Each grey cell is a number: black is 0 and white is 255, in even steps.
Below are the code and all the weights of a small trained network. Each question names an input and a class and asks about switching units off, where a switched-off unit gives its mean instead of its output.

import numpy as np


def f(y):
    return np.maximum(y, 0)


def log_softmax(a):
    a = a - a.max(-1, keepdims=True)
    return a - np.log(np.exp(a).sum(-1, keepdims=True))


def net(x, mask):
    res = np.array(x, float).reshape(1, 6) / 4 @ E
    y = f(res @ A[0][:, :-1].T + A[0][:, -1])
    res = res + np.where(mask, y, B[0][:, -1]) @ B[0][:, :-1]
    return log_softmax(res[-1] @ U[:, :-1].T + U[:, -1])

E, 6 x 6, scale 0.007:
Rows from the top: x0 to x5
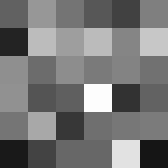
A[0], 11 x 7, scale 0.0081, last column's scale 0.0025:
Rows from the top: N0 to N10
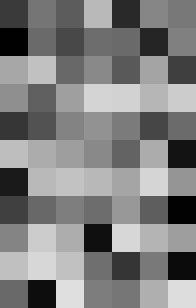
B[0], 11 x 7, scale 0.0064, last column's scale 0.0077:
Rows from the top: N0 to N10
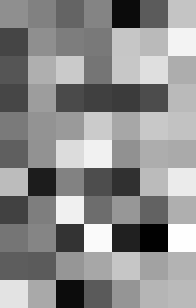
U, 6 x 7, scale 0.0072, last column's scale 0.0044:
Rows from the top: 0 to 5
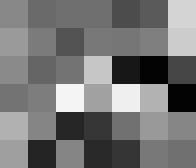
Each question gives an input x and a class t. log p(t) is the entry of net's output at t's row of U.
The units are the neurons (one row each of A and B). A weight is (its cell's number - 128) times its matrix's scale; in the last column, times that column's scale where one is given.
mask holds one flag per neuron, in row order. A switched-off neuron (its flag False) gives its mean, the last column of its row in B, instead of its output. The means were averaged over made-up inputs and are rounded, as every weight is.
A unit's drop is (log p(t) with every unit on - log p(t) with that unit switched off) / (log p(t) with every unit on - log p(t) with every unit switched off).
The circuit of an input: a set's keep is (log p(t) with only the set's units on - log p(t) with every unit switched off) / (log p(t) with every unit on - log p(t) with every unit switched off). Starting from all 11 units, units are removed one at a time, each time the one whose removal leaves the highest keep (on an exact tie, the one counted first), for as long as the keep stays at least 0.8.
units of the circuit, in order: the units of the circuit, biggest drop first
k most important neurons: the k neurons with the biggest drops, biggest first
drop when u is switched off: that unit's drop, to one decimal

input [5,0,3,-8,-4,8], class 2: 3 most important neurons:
(N8; N2; N9)
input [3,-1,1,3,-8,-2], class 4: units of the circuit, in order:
(N10; N8)
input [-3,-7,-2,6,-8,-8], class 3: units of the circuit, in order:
(N5; N8)
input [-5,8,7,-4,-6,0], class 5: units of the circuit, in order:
(N6)
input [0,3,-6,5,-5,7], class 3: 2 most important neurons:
(N8; N4)
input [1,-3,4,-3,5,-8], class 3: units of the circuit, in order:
(N2; N5; N9)
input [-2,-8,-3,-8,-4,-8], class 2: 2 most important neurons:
(N8; N1)
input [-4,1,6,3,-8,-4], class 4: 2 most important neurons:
(N10; N8)
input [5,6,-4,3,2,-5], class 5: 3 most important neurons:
(N6; N0; N8)
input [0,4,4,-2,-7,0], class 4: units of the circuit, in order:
(N10; N5)
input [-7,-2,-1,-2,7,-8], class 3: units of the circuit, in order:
(N2; N5)
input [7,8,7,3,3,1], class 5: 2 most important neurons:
(N6; N8)
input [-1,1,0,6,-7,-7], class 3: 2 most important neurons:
(N8; N5)
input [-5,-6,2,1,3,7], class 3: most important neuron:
(N8)
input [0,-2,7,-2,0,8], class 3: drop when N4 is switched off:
0.1
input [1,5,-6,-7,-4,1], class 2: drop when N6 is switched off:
-0.1
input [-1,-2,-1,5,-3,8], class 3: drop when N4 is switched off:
0.2
